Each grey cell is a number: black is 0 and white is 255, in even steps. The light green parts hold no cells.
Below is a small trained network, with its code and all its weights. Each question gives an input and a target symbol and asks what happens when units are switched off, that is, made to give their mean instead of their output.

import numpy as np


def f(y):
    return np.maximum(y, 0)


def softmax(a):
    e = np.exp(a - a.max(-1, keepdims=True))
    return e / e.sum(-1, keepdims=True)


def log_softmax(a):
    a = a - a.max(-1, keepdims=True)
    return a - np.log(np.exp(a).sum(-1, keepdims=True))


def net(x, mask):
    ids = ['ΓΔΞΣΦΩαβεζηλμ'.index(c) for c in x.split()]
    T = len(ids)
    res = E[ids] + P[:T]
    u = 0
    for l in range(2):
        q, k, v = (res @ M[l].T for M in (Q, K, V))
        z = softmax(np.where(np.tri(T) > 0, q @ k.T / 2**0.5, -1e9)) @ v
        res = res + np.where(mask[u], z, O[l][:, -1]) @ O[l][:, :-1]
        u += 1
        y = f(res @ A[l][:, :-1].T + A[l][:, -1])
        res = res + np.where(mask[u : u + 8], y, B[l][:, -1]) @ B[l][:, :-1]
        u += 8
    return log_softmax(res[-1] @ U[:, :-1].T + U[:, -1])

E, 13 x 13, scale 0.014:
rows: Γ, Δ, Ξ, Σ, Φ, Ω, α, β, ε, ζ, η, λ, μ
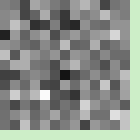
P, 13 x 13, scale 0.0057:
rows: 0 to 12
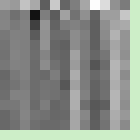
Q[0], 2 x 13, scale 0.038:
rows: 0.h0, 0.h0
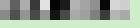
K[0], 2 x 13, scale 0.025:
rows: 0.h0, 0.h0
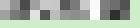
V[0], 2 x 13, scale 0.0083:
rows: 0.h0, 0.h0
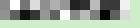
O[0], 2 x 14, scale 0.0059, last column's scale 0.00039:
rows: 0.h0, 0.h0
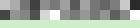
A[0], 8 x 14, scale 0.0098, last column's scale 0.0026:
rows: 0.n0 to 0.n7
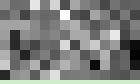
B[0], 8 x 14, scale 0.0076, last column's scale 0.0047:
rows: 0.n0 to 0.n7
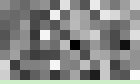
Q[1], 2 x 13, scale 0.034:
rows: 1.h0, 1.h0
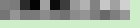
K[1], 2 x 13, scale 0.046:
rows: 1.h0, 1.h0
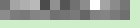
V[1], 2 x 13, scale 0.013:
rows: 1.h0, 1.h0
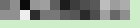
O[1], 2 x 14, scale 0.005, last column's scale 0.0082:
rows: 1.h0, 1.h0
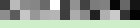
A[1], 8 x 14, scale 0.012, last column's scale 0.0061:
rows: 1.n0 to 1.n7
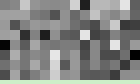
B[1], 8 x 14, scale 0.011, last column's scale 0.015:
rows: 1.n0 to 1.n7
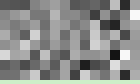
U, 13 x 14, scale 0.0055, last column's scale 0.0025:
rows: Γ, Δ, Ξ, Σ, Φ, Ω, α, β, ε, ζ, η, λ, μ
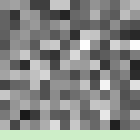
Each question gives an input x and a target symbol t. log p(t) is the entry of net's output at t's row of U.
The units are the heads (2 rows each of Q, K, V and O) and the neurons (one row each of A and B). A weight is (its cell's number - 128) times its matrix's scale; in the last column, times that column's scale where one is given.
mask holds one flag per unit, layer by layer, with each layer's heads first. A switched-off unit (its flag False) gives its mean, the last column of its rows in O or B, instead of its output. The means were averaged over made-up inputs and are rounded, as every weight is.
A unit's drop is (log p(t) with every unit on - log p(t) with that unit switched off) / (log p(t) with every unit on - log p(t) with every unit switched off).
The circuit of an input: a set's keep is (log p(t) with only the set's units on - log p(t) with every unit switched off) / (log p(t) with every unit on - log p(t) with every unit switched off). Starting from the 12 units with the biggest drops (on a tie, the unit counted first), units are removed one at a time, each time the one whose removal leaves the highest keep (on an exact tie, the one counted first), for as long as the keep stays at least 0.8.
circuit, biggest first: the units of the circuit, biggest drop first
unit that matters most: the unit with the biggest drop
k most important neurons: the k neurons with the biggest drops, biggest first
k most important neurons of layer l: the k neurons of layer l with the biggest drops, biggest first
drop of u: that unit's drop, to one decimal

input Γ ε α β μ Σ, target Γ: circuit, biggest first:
(1.h0, 1.n1, 0.n7)
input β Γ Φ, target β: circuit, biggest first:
(1.n5, 1.h0, 1.n7, 1.n6)
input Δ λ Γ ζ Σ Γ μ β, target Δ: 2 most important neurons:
(1.n5, 1.n1)
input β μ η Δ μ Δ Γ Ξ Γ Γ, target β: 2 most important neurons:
(1.n5, 1.n7)
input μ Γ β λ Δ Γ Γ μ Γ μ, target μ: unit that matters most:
0.n7
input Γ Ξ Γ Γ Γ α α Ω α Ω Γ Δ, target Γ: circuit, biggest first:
(1.h0, 0.n7, 1.n1)
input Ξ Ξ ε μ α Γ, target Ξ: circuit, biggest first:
(1.h0, 1.n6)
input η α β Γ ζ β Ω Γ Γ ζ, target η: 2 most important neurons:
(1.n4, 0.n7)
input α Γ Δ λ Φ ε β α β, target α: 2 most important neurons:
(1.n2, 0.n7)
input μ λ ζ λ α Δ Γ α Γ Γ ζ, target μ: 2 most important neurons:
(0.n7, 1.n2)
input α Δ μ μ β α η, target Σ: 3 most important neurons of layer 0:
(0.n4, 0.n3, 0.n0)
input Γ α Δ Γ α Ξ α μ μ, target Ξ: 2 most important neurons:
(1.n0, 1.n5)
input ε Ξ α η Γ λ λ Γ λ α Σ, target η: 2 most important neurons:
(1.n4, 1.n1)
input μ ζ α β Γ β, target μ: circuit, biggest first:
(1.h0, 0.h0)
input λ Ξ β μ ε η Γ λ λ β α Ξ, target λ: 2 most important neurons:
(0.n7, 1.n7)
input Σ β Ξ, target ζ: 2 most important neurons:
(1.n3, 0.n0)
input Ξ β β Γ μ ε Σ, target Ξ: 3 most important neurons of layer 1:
(1.n6, 1.n2, 1.n7)
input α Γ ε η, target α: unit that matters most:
1.h0
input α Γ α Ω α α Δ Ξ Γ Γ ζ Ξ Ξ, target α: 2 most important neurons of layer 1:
(1.n2, 1.n3)
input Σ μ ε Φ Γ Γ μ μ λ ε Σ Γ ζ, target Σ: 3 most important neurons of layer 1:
(1.n7, 1.n1, 1.n6)
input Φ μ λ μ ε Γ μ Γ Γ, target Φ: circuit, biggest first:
(0.h0, 1.h0, 0.n7)
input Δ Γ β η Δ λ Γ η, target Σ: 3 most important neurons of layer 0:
(0.n4, 0.n3, 0.n7)
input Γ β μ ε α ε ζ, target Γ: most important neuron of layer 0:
(0.n7)
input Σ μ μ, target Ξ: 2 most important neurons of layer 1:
(1.n0, 1.n5)
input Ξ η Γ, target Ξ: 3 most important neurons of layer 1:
(1.n6, 1.n7, 1.n2)
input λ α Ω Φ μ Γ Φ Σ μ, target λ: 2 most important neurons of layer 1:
(1.n7, 1.n2)
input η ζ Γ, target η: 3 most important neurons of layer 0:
(0.n0, 0.n7, 0.n4)
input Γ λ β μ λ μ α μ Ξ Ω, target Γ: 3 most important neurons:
(0.n7, 0.n0, 1.n1)
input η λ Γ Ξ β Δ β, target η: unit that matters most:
1.n4
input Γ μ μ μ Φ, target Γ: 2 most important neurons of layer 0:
(0.n7, 0.n4)
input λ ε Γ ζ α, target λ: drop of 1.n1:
0.1
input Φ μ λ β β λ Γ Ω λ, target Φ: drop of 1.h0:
0.2
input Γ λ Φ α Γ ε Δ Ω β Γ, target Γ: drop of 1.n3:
-0.1
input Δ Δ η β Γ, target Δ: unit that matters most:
1.h0
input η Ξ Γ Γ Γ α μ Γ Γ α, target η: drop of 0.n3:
-0.1
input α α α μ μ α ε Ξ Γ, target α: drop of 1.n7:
0.0
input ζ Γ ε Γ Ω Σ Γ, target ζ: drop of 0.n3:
0.1
